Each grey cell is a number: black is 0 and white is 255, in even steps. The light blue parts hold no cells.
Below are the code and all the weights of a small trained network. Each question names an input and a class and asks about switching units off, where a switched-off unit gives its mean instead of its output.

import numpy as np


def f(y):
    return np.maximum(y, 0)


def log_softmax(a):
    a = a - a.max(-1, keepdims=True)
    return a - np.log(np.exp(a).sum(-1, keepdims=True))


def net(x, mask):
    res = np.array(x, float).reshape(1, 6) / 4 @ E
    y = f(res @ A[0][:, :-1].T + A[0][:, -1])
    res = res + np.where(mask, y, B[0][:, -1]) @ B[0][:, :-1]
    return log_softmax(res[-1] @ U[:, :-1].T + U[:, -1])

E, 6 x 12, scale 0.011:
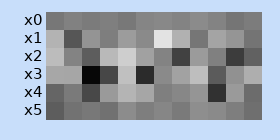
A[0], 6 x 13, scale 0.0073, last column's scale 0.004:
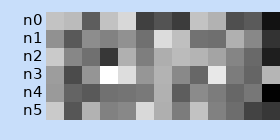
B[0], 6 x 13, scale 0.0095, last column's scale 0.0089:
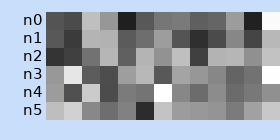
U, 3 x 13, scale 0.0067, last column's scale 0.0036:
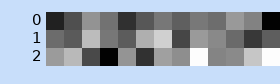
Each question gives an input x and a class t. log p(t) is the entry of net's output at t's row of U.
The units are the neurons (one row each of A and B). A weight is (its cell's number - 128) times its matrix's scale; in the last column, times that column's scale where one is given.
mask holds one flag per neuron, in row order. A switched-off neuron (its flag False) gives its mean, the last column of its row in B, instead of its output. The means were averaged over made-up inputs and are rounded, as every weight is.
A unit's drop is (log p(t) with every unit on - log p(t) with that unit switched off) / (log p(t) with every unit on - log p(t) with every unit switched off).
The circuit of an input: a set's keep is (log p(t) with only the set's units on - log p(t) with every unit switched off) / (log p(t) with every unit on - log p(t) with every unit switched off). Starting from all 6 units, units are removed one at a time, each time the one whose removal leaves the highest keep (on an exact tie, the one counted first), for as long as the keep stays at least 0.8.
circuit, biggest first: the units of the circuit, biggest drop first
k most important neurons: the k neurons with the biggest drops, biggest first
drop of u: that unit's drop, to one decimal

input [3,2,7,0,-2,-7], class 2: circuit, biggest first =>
(n3)
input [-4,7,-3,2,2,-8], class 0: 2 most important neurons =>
(n1, n2)
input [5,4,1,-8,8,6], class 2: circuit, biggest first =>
(n5, n3, n0)
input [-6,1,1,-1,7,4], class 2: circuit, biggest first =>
(n0, n1)
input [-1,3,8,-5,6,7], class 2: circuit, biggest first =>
(n5, n3)
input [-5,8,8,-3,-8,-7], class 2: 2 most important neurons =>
(n3, n5)
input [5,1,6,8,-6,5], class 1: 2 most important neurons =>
(n4, n0)
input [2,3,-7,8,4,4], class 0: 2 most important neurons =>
(n1, n2)
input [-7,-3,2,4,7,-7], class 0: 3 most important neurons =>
(n0, n3, n5)
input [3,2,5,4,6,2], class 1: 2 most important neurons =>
(n0, n4)
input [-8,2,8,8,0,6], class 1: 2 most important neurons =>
(n0, n4)
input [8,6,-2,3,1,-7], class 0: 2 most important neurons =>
(n1, n2)
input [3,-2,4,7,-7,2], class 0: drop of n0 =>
0.3
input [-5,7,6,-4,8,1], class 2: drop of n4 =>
0.0
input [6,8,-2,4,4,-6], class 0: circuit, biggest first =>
(n2)
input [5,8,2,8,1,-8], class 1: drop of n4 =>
0.1
